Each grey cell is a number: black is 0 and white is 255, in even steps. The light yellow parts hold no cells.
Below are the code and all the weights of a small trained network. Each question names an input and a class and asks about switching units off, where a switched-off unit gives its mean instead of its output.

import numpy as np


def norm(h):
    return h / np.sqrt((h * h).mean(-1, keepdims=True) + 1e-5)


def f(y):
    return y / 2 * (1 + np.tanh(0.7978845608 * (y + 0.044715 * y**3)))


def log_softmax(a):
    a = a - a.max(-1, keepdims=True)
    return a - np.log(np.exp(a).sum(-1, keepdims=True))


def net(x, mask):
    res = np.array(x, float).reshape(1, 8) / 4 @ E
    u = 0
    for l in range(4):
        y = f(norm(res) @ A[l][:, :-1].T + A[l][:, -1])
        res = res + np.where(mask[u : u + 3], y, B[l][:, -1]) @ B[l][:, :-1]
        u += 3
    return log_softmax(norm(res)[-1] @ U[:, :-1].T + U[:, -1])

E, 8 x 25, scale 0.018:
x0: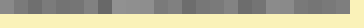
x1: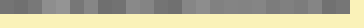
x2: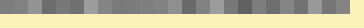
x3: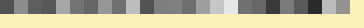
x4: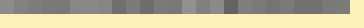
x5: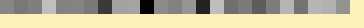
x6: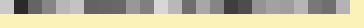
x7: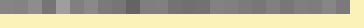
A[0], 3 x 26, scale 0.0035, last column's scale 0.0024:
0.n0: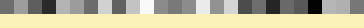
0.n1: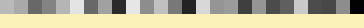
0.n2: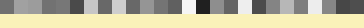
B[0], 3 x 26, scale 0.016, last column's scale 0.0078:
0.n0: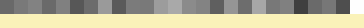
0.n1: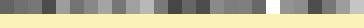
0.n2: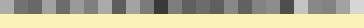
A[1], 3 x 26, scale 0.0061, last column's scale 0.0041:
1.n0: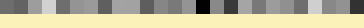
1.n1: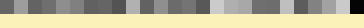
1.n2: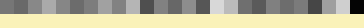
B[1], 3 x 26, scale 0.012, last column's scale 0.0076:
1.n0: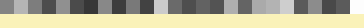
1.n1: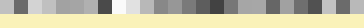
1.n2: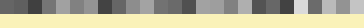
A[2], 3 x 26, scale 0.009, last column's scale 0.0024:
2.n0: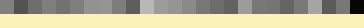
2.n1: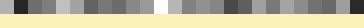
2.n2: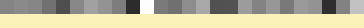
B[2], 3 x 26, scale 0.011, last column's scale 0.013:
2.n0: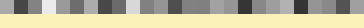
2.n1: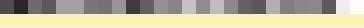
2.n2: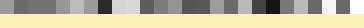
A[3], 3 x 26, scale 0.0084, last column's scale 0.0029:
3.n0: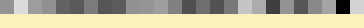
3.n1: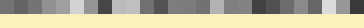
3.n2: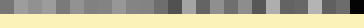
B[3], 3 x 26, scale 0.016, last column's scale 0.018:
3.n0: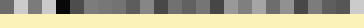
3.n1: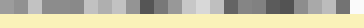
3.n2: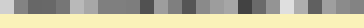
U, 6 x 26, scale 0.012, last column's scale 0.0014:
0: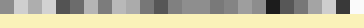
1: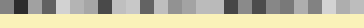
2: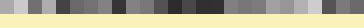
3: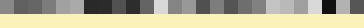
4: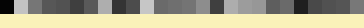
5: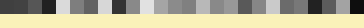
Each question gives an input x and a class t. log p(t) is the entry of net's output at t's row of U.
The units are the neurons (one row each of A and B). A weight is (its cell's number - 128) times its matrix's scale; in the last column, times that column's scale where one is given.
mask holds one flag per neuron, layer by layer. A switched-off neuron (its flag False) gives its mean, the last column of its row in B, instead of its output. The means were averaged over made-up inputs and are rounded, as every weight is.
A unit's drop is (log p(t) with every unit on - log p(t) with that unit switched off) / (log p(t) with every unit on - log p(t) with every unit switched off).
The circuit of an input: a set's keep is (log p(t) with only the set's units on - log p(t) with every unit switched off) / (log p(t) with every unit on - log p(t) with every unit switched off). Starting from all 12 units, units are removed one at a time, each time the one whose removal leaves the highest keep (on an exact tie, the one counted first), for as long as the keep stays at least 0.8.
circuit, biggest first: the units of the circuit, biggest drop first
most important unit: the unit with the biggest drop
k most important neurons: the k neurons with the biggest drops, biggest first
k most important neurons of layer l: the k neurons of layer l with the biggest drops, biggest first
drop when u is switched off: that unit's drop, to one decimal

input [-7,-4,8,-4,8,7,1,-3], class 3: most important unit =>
3.n0
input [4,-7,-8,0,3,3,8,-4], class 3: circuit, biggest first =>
[2.n2; 3.n1]
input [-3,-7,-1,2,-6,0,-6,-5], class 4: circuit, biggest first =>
[2.n2; 3.n1]
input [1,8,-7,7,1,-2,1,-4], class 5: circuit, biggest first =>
[0.n0; 3.n0]
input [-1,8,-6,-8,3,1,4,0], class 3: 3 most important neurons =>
[1.n0; 3.n1; 1.n2]
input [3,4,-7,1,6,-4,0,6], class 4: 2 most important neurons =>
[0.n0; 2.n1]
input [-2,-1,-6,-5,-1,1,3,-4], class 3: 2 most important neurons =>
[1.n0; 3.n1]
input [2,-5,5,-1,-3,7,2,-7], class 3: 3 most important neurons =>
[1.n0; 2.n2; 3.n1]
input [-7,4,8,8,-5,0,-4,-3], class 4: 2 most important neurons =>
[0.n0; 2.n2]
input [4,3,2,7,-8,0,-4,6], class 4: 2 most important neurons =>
[0.n0; 2.n2]
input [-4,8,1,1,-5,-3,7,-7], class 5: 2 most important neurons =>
[3.n1; 0.n1]
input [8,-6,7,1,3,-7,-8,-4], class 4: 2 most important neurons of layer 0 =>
[0.n0; 0.n2]
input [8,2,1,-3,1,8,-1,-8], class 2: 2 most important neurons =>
[2.n1; 1.n0]
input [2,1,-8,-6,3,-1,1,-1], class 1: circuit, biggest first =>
[3.n0]
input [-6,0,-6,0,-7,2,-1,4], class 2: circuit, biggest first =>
[2.n2; 3.n1]
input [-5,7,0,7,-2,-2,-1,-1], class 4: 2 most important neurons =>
[0.n0; 2.n1]
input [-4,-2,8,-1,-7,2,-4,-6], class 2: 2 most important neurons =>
[2.n2; 3.n1]
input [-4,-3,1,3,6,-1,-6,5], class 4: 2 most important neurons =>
[2.n2; 3.n1]
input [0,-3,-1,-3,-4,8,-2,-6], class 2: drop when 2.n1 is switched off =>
0.2
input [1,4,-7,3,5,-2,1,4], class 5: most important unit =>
3.n0
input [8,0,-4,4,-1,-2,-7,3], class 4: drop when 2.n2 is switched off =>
0.1
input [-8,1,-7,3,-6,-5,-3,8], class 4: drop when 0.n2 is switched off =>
0.0
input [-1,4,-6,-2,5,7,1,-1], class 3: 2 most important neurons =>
[1.n0; 3.n0]
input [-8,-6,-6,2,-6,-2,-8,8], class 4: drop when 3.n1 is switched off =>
0.2
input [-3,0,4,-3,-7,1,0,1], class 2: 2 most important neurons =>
[2.n1; 3.n1]
